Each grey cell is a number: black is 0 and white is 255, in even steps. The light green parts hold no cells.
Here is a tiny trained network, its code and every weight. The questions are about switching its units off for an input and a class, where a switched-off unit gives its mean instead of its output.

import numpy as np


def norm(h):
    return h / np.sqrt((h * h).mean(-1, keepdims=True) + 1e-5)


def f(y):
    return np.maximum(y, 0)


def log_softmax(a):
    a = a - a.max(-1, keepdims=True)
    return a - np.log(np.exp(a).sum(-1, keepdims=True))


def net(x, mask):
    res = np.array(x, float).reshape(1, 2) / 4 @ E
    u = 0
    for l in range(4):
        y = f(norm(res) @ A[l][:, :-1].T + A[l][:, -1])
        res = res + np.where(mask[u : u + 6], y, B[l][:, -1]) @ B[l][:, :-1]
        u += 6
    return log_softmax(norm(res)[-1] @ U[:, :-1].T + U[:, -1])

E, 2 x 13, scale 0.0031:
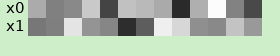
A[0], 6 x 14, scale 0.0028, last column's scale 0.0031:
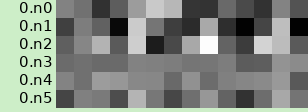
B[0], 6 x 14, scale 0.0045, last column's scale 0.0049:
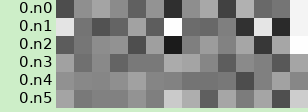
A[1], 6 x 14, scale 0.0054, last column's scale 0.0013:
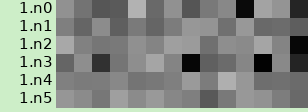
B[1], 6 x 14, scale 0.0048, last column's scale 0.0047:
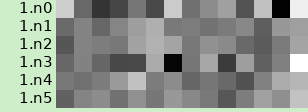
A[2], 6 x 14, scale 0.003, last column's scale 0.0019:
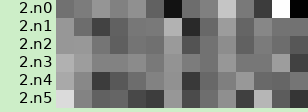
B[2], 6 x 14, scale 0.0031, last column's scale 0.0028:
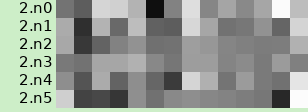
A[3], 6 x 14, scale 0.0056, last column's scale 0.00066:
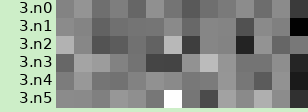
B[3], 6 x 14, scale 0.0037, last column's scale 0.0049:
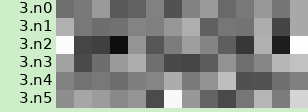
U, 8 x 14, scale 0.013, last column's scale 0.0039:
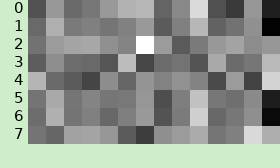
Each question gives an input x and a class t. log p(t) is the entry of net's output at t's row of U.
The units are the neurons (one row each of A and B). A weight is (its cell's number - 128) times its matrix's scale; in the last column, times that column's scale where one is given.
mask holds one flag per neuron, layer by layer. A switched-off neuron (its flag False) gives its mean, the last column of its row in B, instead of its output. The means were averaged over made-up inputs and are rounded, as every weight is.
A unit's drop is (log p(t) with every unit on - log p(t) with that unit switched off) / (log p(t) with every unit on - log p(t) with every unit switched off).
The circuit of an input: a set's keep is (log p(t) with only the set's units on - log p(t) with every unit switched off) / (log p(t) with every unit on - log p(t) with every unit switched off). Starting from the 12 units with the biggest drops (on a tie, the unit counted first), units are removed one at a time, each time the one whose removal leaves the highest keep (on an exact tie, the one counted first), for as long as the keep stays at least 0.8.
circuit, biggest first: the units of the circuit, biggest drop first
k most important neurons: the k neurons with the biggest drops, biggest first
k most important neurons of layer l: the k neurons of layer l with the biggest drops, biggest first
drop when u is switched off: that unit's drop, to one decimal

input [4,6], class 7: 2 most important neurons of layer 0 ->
0.n1; 0.n5
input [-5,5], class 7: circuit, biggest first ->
0.n2; 1.n0
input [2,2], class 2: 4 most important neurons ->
0.n2; 1.n3; 0.n0; 0.n1
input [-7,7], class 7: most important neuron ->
0.n2
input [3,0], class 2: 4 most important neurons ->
0.n2; 1.n3; 1.n0; 0.n1
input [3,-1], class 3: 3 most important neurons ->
0.n5; 0.n1; 1.n0
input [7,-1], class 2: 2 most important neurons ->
0.n2; 1.n3
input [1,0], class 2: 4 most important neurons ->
0.n2; 0.n0; 0.n1; 1.n0
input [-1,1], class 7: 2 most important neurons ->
0.n2; 1.n0
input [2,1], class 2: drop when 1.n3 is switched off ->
0.5
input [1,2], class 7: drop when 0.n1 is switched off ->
1.0
